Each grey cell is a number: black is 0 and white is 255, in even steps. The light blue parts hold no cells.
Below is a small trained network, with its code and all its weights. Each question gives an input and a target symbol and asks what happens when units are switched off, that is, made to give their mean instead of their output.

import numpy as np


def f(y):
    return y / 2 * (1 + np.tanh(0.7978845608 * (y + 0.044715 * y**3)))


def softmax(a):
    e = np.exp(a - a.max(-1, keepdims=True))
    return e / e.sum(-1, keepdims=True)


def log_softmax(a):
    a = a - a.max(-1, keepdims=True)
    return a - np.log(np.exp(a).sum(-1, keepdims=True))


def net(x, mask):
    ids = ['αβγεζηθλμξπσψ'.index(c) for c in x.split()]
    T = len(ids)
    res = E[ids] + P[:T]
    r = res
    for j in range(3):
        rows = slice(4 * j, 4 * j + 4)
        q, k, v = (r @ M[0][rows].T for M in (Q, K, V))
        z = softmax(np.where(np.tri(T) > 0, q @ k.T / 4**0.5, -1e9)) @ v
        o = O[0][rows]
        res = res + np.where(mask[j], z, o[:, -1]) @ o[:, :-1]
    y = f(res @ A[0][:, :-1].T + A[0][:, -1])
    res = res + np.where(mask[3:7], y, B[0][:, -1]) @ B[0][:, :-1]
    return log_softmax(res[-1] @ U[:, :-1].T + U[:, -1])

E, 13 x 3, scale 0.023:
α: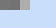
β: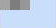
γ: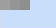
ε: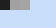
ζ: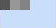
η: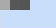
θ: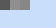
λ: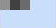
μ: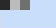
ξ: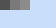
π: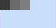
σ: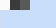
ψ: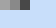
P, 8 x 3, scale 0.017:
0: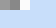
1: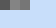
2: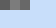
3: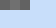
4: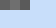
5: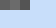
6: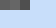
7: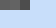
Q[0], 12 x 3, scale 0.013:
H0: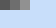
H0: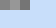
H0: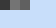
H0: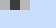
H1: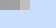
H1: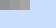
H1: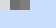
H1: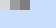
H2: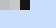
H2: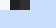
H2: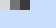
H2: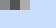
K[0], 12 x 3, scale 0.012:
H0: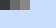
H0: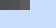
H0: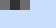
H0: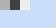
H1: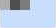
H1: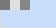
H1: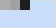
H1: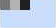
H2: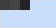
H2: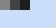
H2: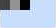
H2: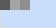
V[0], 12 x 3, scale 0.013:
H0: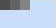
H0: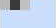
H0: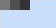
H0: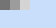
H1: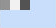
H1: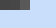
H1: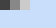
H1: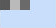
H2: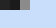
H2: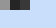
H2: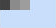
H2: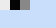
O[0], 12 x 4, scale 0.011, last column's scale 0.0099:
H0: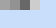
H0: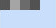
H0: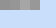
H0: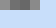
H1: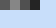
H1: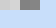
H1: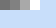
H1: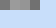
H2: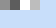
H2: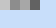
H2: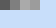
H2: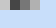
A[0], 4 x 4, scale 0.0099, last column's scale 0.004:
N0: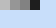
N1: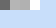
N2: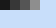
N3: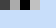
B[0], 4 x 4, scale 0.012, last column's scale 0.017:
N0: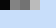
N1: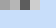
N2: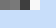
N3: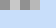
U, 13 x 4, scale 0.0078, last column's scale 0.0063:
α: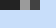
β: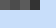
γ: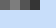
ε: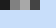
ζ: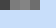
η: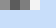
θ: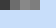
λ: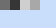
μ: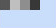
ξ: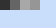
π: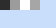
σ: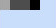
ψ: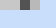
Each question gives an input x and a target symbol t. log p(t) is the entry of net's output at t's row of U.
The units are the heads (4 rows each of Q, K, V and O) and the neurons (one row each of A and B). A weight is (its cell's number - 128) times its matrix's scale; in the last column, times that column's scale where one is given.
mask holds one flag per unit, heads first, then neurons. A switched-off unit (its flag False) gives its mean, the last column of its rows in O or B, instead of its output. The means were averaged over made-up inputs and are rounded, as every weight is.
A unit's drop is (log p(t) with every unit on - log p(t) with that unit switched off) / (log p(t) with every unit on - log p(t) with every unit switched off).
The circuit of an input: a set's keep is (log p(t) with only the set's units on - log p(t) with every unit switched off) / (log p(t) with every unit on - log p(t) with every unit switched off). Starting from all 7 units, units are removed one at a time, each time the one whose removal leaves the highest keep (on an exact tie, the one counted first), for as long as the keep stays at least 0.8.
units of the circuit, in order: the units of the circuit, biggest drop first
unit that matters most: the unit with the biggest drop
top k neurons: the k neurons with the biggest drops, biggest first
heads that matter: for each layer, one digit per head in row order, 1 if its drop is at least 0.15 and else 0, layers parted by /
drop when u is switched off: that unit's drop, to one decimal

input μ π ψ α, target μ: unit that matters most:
H2
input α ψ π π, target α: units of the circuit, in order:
[H1, H2]
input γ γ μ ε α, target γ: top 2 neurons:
[N2, N3]
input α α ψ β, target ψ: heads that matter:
111
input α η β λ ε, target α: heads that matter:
011
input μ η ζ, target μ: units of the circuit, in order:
[H2, N3, N1]
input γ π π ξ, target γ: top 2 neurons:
[N2, N3]
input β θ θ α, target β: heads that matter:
011
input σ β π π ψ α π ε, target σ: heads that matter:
001
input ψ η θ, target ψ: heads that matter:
001
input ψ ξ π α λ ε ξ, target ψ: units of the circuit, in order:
[H2, N3]
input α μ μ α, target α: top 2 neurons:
[N1, N3]
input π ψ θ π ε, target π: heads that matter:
011
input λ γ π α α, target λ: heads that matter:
001
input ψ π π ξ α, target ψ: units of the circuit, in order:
[H2, H1]
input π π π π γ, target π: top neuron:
[N2]
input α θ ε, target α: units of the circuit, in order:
[H1, H2, N3]
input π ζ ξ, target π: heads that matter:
011
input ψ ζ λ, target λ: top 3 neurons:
[N2, N1, N3]
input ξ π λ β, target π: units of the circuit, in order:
[H2]
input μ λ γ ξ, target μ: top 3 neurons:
[N3, N1, N2]
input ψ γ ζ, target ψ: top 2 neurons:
[N3, N0]
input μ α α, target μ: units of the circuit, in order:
[H2, N3, N1, N2]
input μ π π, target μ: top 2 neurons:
[N3, N1]
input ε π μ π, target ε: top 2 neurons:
[N2, N1]
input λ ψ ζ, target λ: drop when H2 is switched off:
0.2
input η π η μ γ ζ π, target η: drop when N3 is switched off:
0.0
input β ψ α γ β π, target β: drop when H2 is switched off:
0.8
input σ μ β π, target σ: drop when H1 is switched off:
0.1
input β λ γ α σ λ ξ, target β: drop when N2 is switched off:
0.5
